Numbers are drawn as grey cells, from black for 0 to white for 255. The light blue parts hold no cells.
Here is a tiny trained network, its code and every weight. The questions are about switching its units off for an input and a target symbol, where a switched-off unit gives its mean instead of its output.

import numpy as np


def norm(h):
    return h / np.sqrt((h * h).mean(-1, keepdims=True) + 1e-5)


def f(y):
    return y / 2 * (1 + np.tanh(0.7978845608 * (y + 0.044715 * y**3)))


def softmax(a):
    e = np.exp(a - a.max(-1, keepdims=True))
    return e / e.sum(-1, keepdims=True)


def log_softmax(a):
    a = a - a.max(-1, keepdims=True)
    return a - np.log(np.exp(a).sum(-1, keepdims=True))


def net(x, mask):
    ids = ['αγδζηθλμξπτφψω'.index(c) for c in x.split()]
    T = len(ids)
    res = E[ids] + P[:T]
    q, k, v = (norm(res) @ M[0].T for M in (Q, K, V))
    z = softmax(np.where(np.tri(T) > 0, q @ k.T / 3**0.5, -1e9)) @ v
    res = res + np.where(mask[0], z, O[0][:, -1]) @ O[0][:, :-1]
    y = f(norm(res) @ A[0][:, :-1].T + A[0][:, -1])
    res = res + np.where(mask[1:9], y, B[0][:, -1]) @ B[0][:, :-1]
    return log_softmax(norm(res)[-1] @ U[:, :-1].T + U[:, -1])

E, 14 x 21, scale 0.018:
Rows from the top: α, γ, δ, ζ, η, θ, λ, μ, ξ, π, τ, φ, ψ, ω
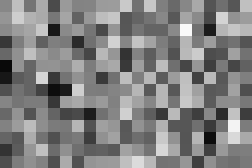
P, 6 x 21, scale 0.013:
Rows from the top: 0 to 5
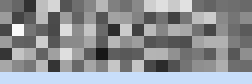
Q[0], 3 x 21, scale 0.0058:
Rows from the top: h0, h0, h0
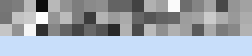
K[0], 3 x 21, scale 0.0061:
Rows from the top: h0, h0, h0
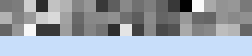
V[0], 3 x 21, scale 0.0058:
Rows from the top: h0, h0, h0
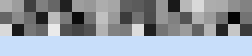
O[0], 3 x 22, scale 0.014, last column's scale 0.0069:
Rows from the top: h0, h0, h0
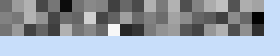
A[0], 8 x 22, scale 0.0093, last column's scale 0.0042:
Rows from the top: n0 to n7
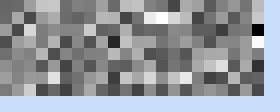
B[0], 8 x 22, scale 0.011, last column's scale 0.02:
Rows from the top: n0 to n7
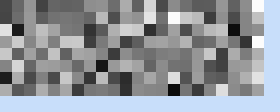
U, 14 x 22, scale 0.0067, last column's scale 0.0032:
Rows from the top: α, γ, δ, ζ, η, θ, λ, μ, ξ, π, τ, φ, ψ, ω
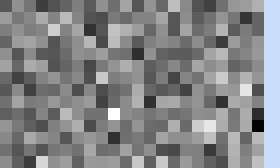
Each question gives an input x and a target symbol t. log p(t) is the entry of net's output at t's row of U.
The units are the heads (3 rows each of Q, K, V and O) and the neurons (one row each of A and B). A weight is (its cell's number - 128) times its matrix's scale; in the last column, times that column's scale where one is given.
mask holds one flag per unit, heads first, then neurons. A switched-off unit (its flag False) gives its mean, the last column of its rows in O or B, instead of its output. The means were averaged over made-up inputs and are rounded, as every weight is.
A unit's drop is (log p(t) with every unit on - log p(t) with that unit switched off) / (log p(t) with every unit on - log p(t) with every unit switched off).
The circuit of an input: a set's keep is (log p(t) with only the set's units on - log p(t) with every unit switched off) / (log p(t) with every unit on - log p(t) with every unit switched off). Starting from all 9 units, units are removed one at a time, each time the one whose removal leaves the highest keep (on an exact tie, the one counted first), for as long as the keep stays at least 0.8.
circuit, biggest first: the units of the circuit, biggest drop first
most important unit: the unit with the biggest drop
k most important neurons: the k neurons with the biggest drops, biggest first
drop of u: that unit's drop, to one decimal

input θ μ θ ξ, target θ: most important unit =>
n2
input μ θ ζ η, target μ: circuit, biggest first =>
h0; n3; n5
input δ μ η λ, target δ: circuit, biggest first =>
h0; n6
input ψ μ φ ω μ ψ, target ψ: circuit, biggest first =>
h0; n3; n6; n0
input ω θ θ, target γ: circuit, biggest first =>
h0; n7; n3
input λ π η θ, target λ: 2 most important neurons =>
n3; n5
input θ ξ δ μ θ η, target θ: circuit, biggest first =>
n2; h0
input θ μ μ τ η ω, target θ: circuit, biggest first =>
n2; h0
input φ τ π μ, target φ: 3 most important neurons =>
n0; n5; n4
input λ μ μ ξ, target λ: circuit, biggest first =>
h0; n3; n5
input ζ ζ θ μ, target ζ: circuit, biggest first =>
h0; n6
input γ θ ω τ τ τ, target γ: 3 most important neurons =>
n7; n3; n1
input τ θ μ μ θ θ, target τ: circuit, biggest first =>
h0; n0; n4; n3
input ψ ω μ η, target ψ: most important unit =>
n3
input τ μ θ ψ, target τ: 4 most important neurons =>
n0; n4; n3; n6
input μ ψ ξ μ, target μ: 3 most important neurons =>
n3; n5; n7
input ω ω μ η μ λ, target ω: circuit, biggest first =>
h0; n0
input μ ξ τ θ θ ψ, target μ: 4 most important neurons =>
n3; n5; n7; n0
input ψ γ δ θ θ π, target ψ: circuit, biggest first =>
h0; n3; n6
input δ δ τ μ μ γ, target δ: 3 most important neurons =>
n6; n5; n1
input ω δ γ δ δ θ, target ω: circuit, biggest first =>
h0; n0; n3
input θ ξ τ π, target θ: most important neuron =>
n2
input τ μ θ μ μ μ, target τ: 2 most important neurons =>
n0; n4
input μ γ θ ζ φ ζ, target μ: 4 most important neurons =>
n3; n5; n7; n0
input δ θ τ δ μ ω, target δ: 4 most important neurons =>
n6; n5; n1; n3
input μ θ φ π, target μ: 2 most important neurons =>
n3; n5
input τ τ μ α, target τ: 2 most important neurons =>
n0; n4
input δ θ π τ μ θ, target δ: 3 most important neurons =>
n6; n5; n1
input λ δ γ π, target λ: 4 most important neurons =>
n3; n5; n6; n1
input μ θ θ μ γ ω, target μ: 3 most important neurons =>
n3; n5; n7
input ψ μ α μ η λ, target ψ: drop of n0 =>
0.1
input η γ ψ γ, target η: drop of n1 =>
0.0
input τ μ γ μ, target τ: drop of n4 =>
0.3
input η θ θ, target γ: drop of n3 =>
0.2
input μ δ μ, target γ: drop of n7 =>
0.3
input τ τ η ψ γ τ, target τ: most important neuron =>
n0
